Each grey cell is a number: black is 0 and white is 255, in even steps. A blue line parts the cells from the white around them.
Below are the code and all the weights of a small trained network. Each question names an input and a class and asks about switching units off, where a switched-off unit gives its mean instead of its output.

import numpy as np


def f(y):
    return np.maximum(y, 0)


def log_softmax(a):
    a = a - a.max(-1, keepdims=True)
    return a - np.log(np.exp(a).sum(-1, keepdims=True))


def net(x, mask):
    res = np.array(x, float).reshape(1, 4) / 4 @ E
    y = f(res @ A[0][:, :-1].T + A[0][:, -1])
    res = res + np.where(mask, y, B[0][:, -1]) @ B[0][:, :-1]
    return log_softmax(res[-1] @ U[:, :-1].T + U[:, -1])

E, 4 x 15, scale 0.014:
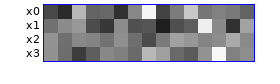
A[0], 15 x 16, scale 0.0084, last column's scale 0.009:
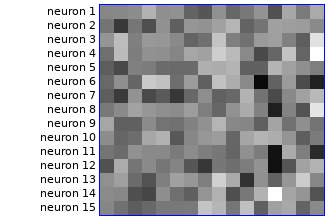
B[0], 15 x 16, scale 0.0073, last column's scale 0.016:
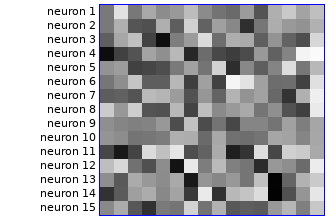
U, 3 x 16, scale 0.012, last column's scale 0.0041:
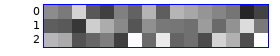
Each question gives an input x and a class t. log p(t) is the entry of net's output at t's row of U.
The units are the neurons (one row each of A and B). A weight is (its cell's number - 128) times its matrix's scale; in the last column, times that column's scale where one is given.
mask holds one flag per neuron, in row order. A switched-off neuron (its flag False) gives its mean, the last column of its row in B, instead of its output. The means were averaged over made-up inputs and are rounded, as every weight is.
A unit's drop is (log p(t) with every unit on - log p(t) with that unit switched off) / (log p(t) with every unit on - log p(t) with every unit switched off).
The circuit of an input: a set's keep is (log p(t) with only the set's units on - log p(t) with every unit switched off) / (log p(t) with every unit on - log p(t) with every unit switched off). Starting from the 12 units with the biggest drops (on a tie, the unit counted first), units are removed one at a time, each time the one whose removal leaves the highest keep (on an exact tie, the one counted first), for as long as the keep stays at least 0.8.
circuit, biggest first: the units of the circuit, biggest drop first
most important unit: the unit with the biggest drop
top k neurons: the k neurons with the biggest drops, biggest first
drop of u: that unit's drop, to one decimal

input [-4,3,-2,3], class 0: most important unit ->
neuron 4
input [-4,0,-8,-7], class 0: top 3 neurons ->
neuron 8; neuron 15; neuron 5
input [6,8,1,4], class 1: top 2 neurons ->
neuron 7; neuron 8
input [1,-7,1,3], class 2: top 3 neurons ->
neuron 15; neuron 5; neuron 7
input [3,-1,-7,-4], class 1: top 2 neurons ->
neuron 3; neuron 11
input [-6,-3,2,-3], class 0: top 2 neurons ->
neuron 6; neuron 3
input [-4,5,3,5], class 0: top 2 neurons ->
neuron 4; neuron 3
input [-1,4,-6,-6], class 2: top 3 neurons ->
neuron 12; neuron 14; neuron 6
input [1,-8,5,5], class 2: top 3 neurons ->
neuron 15; neuron 5; neuron 2
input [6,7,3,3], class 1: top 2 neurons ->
neuron 7; neuron 8
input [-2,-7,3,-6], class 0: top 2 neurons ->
neuron 6; neuron 8
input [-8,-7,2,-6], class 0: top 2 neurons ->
neuron 6; neuron 3
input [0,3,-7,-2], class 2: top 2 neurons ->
neuron 14; neuron 6
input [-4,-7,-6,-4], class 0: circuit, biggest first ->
neuron 6
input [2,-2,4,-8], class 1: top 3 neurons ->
neuron 11; neuron 4; neuron 3
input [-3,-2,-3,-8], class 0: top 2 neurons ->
neuron 8; neuron 6
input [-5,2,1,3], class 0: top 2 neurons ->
neuron 4; neuron 3
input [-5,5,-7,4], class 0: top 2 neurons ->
neuron 4; neuron 3
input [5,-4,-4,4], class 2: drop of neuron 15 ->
0.4
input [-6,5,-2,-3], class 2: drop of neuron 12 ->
0.3
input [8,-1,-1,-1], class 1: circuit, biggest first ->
neuron 7
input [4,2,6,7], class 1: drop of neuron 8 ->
0.1
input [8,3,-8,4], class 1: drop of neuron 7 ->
0.2
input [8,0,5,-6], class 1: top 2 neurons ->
neuron 11; neuron 7
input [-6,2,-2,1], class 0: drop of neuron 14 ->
0.0
